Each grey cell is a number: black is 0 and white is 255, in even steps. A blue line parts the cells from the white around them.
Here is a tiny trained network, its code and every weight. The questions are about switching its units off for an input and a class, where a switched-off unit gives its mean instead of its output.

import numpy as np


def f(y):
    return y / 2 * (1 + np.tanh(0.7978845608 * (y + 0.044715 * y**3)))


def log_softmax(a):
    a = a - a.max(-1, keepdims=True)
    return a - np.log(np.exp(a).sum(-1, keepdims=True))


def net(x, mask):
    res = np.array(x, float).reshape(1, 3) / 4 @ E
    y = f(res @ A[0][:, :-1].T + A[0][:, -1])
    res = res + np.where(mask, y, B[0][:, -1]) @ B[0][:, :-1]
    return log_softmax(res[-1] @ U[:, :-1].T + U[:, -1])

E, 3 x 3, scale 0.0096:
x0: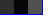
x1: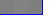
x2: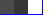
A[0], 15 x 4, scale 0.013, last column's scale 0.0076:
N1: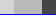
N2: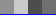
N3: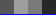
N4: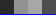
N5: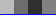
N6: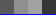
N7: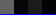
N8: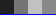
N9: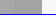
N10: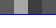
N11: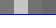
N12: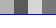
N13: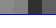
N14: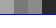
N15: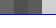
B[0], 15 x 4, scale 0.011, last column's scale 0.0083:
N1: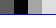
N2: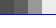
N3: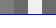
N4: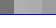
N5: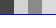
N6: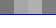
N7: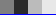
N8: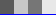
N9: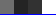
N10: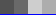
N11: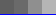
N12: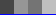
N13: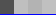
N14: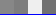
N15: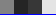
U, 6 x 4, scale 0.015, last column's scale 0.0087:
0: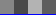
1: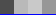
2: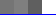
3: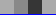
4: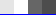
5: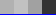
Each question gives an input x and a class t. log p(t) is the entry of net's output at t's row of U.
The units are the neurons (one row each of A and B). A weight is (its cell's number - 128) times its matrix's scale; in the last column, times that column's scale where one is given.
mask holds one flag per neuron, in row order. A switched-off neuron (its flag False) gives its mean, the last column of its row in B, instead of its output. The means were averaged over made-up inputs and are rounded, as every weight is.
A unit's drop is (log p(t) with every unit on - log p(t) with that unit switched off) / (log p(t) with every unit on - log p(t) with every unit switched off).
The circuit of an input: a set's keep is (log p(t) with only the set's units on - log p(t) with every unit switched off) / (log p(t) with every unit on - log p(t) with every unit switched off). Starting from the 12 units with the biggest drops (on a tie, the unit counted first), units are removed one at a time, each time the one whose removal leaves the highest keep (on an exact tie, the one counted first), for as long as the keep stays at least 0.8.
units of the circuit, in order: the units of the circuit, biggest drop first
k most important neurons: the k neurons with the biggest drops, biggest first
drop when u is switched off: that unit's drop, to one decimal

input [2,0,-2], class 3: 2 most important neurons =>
[N1; N2]
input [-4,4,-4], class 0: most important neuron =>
[N1]
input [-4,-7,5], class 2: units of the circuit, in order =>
[N9; N7]
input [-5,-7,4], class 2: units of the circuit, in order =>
[N7; N9]
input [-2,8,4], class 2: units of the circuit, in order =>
[N13; N10; N7]
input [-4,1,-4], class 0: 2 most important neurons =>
[N1; N8]
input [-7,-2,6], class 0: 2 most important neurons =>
[N1; N9]
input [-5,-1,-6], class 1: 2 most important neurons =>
[N5; N15]
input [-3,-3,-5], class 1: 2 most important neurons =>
[N15; N5]
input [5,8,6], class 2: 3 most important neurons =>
[N15; N8; N13]
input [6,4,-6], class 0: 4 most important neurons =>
[N7; N15; N8; N10]
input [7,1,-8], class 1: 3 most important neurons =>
[N5; N13; N9]
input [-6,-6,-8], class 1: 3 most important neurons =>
[N5; N13; N15]
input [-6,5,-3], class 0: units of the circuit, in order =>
[N1]
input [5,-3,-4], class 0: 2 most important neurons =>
[N7; N8]
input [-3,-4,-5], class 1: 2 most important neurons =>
[N15; N5]
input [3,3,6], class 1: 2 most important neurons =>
[N8; N9]
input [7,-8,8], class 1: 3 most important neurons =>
[N8; N4; N9]
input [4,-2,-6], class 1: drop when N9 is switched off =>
0.3
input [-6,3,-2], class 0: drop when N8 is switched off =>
0.1
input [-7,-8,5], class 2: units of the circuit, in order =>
[N9]
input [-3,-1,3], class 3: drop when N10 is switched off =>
0.2
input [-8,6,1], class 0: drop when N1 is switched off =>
0.6
